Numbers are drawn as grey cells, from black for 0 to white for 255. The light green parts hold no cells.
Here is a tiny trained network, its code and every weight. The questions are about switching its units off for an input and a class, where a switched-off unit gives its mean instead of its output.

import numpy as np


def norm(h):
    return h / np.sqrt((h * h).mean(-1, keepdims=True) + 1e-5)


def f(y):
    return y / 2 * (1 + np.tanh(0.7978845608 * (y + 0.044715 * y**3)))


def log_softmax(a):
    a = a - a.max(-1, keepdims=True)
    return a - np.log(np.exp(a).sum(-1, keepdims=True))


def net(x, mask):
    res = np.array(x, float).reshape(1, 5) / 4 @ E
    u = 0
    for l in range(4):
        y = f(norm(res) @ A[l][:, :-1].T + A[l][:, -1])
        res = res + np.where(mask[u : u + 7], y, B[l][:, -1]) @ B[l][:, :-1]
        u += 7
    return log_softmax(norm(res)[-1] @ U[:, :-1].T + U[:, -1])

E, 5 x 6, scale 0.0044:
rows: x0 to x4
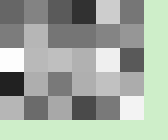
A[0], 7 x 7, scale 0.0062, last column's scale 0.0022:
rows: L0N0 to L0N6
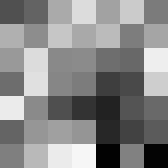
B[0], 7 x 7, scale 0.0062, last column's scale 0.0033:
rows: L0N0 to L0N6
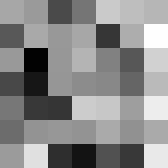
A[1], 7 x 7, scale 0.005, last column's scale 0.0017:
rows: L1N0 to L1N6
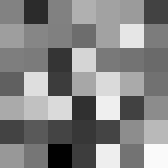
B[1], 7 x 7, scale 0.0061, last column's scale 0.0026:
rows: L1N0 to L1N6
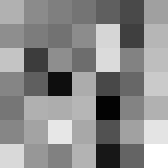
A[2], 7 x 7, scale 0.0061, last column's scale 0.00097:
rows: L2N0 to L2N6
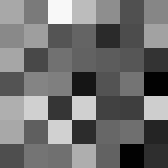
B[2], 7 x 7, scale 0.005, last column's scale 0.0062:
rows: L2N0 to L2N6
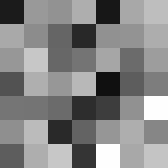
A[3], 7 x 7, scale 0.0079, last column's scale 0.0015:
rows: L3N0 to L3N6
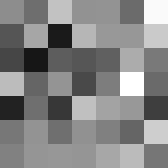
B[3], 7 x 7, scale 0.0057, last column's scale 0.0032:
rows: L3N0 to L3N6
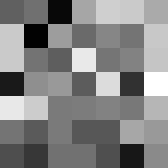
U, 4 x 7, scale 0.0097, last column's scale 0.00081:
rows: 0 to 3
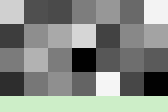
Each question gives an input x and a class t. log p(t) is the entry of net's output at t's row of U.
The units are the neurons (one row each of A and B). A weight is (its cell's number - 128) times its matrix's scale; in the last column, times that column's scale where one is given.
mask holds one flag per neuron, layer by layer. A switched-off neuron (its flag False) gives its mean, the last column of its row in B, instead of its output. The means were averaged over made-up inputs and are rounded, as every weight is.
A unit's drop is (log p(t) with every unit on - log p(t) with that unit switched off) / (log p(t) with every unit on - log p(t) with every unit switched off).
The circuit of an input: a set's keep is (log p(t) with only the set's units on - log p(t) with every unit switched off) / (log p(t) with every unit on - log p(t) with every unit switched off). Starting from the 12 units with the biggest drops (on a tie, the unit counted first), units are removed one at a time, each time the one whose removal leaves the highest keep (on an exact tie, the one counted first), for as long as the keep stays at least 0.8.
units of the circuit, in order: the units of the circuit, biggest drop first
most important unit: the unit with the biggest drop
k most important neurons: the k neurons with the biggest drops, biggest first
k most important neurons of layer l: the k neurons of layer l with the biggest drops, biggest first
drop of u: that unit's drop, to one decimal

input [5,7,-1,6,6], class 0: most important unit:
L1N3
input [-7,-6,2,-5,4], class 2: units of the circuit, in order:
[L0N6, L3N2]
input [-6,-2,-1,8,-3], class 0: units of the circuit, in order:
[L0N0, L3N1]
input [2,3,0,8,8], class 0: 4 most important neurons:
[L1N3, L3N1, L2N6, L1N1]
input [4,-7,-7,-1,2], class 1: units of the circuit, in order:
[L1N5, L3N2]
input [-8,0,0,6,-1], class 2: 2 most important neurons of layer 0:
[L0N6, L0N4]
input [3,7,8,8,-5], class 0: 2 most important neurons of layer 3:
[L3N1, L3N4]
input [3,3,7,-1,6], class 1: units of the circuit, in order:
[L1N4, L2N0, L0N6]
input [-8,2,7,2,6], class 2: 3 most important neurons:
[L0N6, L0N4, L1N5]
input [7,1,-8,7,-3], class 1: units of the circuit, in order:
[L1N5, L3N2]
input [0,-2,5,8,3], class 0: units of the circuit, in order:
[L1N3, L3N1]
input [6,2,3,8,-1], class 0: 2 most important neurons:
[L0N6, L3N1]
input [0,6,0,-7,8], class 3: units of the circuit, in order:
[L3N3, L0N6]
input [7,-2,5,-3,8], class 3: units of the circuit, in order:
[L3N3]
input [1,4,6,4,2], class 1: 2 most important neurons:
[L0N4, L1N4]
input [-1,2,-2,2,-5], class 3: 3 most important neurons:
[L2N6, L0N4, L0N1]
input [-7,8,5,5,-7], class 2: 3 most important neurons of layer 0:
[L0N6, L0N4, L0N0]
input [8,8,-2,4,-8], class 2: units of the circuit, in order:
[L1N6, L2N4]
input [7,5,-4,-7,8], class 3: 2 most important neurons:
[L3N3, L0N6]
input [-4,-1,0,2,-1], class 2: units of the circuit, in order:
[L0N6]
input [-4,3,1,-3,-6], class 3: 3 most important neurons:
[L0N3, L2N6, L0N2]
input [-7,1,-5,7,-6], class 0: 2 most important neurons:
[L0N0, L3N1]
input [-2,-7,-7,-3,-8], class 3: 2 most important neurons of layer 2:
[L2N6, L2N4]
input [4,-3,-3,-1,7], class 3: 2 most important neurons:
[L3N3, L0N6]
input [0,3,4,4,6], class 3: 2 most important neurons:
[L0N4, L3N3]
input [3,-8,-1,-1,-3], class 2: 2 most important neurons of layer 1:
[L1N6, L1N1]
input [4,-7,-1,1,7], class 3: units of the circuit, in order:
[L3N3]
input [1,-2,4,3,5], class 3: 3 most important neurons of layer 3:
[L3N3, L3N2, L3N6]
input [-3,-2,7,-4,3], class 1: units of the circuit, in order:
[L2N0, L0N1]
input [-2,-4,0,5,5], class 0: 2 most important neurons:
[L1N3, L2N6]
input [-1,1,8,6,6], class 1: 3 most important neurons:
[L0N4, L1N4, L2N6]
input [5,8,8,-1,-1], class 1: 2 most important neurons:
[L0N6, L0N2]
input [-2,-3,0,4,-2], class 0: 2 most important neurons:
[L0N0, L1N3]
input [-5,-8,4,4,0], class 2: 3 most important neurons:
[L0N6, L0N4, L2N4]
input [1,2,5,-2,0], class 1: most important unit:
L2N0
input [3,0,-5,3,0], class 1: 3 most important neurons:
[L0N4, L1N5, L0N6]
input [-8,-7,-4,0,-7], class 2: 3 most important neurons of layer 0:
[L0N6, L0N4, L0N2]
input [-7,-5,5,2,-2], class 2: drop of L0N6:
1.2
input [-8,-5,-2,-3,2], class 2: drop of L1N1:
0.0
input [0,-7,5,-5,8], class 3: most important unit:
L3N3
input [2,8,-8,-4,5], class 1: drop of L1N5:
0.3
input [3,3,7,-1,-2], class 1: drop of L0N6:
0.1
